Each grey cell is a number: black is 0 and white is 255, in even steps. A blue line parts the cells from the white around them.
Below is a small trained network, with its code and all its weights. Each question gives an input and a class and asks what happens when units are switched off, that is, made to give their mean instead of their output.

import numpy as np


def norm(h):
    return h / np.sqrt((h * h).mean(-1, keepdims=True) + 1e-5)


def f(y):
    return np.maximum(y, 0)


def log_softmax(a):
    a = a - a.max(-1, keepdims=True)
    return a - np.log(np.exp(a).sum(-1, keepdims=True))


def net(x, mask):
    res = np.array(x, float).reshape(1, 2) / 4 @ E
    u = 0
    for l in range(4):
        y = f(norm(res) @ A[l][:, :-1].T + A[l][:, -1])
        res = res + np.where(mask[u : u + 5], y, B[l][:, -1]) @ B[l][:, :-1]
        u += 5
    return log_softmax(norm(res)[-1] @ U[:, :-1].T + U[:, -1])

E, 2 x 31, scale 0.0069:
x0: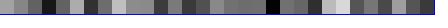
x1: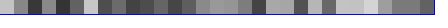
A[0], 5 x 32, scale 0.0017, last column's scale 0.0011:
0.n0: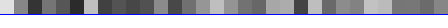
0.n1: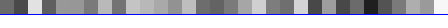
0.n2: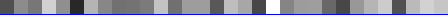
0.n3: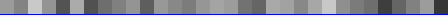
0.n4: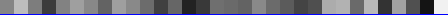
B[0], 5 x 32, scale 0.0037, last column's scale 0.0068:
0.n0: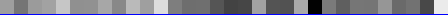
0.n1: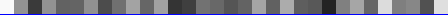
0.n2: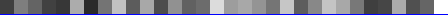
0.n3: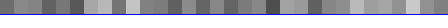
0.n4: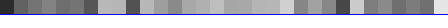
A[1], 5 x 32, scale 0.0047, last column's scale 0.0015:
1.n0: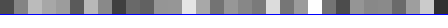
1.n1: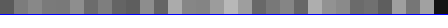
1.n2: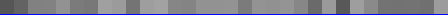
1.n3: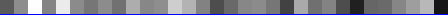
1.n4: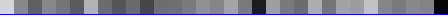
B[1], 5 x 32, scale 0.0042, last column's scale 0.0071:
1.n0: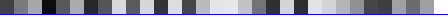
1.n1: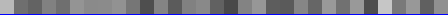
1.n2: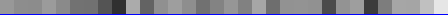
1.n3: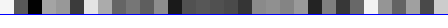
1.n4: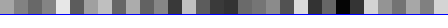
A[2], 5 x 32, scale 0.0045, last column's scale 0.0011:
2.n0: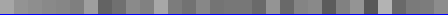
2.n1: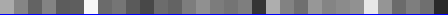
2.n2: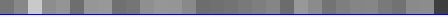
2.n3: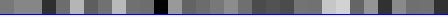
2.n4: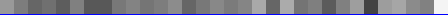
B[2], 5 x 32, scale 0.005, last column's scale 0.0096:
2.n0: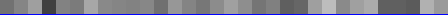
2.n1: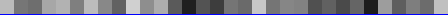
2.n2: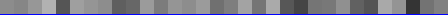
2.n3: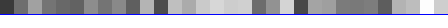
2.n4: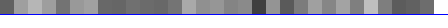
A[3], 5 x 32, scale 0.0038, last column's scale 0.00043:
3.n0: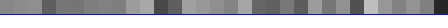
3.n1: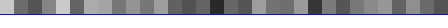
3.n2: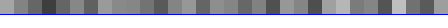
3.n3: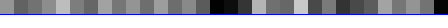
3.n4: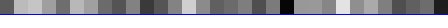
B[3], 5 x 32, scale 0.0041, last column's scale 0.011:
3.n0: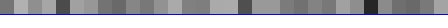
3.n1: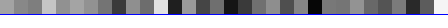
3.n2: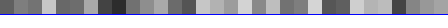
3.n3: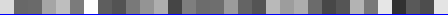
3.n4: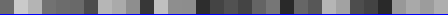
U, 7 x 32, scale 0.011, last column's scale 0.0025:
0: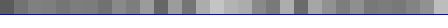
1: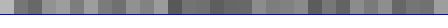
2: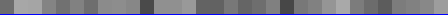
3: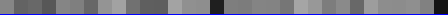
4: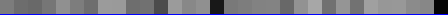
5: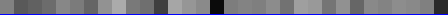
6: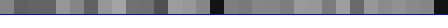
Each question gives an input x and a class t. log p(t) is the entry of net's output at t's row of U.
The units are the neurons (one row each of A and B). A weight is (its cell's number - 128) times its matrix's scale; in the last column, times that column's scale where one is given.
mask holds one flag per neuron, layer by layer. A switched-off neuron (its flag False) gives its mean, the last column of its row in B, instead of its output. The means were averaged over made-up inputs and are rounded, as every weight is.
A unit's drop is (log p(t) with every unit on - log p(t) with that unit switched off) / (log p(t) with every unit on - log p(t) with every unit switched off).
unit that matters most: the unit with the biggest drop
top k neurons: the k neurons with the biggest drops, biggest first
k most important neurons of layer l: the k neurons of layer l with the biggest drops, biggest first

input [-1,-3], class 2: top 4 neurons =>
0.n1; 0.n0; 1.n4; 1.n3
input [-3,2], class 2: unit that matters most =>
0.n2
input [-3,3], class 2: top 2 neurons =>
0.n2; 1.n3
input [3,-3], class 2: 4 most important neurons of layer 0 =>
0.n2; 0.n0; 0.n4; 0.n1
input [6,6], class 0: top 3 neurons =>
2.n3; 1.n3; 0.n1
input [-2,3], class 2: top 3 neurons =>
0.n0; 0.n2; 1.n3
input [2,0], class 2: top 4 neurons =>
1.n0; 2.n4; 0.n4; 3.n4
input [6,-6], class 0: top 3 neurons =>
0.n0; 1.n4; 2.n3
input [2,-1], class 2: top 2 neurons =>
2.n4; 1.n0
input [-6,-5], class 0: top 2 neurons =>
1.n0; 0.n0
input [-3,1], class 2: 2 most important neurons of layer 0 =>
0.n2; 0.n4
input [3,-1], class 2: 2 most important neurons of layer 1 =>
1.n0; 1.n2
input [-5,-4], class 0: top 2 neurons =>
0.n0; 1.n0
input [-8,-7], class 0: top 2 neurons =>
1.n0; 0.n0
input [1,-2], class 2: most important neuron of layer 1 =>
1.n4
